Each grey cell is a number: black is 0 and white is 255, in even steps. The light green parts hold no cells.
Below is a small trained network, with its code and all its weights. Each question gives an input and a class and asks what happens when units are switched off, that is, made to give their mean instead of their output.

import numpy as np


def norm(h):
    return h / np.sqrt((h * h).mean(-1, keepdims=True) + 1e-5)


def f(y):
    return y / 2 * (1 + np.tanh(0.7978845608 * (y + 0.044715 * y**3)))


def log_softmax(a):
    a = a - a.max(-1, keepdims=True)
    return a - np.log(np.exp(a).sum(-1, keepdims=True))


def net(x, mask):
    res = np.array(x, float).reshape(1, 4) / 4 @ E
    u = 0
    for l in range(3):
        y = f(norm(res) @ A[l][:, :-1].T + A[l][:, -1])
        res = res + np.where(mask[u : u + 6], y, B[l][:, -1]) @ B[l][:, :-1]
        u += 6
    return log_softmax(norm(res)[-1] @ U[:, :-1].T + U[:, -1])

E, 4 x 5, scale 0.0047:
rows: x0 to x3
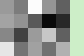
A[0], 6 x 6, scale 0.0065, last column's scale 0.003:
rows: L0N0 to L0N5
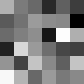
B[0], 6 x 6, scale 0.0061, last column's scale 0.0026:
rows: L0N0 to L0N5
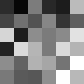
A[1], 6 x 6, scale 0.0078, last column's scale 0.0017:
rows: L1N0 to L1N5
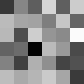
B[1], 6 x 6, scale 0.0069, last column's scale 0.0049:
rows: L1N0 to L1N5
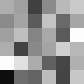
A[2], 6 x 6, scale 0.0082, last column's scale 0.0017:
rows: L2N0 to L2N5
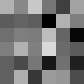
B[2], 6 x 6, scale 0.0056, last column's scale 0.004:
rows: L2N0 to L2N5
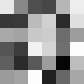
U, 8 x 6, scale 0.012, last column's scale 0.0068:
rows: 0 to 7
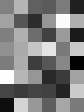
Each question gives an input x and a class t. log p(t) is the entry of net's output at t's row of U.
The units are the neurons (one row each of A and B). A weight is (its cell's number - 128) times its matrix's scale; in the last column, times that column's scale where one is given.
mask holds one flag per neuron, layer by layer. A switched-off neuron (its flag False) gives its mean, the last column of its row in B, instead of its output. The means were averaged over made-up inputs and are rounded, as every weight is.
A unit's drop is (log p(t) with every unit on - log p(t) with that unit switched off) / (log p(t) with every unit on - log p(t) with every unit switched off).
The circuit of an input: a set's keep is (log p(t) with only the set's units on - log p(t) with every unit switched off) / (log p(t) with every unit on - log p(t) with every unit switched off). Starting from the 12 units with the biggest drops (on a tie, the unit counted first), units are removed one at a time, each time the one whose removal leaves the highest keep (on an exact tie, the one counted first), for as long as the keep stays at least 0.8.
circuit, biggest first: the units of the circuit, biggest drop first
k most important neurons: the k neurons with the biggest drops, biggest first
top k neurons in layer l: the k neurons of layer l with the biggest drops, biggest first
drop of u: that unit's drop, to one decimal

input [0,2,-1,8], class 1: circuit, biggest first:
(L0N5)
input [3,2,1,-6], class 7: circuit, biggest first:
(L0N3 L1N2)
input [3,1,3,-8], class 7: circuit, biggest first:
(L0N3 L1N2 L2N1)
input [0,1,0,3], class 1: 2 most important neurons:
(L0N5 L2N5)
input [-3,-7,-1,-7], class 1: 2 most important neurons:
(L1N3 L1N0)
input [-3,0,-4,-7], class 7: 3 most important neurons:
(L0N3 L0N0 L2N5)
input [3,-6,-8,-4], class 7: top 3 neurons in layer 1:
(L1N2 L1N4 L1N3)
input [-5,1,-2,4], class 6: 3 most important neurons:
(L0N0 L1N0 L2N1)
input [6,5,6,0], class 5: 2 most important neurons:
(L2N0 L1N4)
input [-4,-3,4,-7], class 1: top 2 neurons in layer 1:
(L1N3 L1N0)
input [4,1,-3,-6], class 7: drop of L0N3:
0.1
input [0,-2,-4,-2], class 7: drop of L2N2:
-0.1
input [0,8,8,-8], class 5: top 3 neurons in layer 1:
(L1N4 L1N5 L1N0)
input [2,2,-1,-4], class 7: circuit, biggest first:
(L0N3)
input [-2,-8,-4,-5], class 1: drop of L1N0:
0.2
